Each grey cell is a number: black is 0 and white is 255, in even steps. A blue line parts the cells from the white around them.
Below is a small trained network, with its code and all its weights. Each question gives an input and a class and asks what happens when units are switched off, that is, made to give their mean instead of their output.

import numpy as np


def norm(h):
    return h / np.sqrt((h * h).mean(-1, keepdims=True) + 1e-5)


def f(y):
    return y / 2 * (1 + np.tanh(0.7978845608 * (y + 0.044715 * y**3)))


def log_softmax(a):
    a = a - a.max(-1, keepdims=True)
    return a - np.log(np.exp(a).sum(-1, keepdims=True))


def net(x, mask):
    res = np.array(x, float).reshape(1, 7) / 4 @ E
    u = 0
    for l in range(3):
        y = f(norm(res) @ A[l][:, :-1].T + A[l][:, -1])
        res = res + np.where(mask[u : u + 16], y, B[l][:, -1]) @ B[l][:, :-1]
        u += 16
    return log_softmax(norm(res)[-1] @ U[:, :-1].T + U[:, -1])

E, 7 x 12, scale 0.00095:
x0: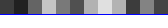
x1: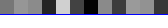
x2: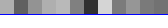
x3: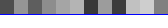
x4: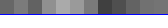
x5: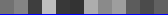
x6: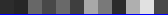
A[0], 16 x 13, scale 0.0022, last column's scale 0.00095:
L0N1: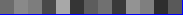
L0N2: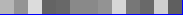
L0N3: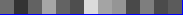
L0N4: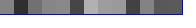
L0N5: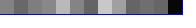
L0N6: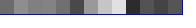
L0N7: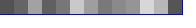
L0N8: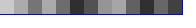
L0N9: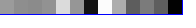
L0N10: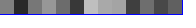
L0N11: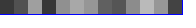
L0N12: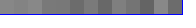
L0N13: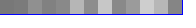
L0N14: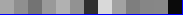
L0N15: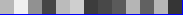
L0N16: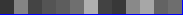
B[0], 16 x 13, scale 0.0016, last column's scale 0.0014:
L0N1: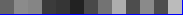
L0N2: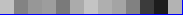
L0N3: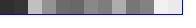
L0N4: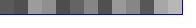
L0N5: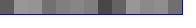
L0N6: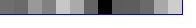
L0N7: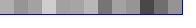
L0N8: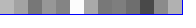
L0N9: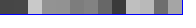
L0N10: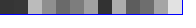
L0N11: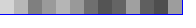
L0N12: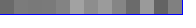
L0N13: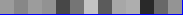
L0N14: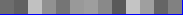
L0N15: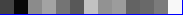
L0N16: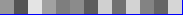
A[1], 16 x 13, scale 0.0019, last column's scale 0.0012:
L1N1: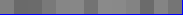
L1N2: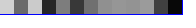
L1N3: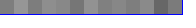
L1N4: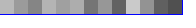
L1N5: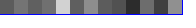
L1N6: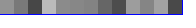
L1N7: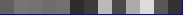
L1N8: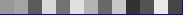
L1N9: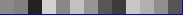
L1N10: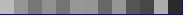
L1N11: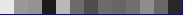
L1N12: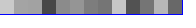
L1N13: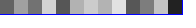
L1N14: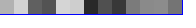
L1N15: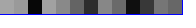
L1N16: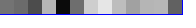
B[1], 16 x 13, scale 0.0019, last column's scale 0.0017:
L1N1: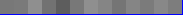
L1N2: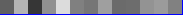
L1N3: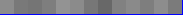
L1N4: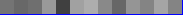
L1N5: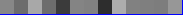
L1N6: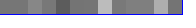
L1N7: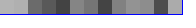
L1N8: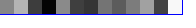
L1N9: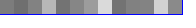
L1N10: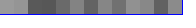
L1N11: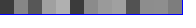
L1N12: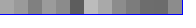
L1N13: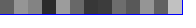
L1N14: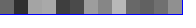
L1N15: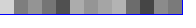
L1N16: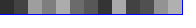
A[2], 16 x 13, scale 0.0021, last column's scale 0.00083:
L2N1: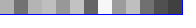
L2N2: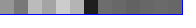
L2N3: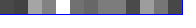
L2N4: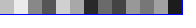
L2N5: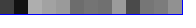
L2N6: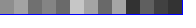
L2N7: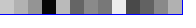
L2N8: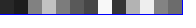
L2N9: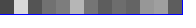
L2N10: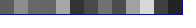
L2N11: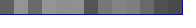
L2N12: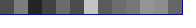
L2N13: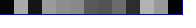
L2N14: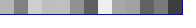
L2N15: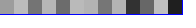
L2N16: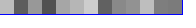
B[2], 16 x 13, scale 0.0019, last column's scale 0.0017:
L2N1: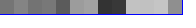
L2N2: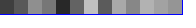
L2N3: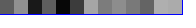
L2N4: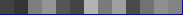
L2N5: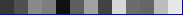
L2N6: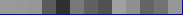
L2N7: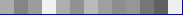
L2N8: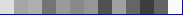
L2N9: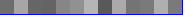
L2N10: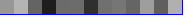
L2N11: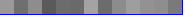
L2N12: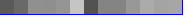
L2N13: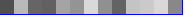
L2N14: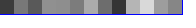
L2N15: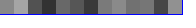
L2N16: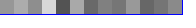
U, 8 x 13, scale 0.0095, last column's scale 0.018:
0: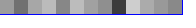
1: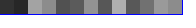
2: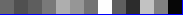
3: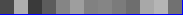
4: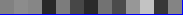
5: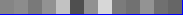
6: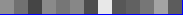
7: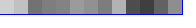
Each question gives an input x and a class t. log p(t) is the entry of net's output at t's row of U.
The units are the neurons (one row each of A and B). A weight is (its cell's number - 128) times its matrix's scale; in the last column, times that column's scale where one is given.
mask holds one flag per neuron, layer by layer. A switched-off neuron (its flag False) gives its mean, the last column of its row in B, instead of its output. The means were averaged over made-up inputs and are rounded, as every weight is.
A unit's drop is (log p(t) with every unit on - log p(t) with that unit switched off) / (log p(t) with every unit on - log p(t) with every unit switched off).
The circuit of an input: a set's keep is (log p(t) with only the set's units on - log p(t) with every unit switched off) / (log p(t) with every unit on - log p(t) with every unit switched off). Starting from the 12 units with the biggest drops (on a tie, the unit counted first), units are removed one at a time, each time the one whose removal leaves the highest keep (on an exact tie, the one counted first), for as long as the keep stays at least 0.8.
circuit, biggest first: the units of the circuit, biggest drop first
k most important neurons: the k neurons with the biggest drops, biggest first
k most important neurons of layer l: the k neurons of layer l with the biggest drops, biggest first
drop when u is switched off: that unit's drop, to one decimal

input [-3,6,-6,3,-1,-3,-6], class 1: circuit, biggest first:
L0N15
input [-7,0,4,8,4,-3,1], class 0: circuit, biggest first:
L1N8, L1N13
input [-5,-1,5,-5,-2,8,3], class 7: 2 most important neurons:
L0N8, L0N15
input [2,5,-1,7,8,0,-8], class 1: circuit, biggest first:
L1N14, L2N2
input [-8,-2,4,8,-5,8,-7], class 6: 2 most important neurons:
L0N16, L1N8
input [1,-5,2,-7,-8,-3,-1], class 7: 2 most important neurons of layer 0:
L0N15, L0N2
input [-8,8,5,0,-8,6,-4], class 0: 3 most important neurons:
L1N8, L0N8, L1N13
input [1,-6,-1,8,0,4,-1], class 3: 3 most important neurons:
L2N13, L1N8, L0N15
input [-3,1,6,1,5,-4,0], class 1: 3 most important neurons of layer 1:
L1N8, L1N14, L1N11
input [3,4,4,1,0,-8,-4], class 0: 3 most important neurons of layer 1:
L1N8, L1N13, L1N16
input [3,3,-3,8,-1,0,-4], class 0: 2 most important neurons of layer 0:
L0N14, L0N13
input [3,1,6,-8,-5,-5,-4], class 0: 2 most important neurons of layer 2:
L2N14, L2N1
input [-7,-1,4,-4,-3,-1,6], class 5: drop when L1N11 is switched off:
0.2
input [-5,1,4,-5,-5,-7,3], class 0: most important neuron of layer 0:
L0N2
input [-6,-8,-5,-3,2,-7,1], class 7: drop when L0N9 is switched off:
0.1
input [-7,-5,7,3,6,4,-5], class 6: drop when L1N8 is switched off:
0.3
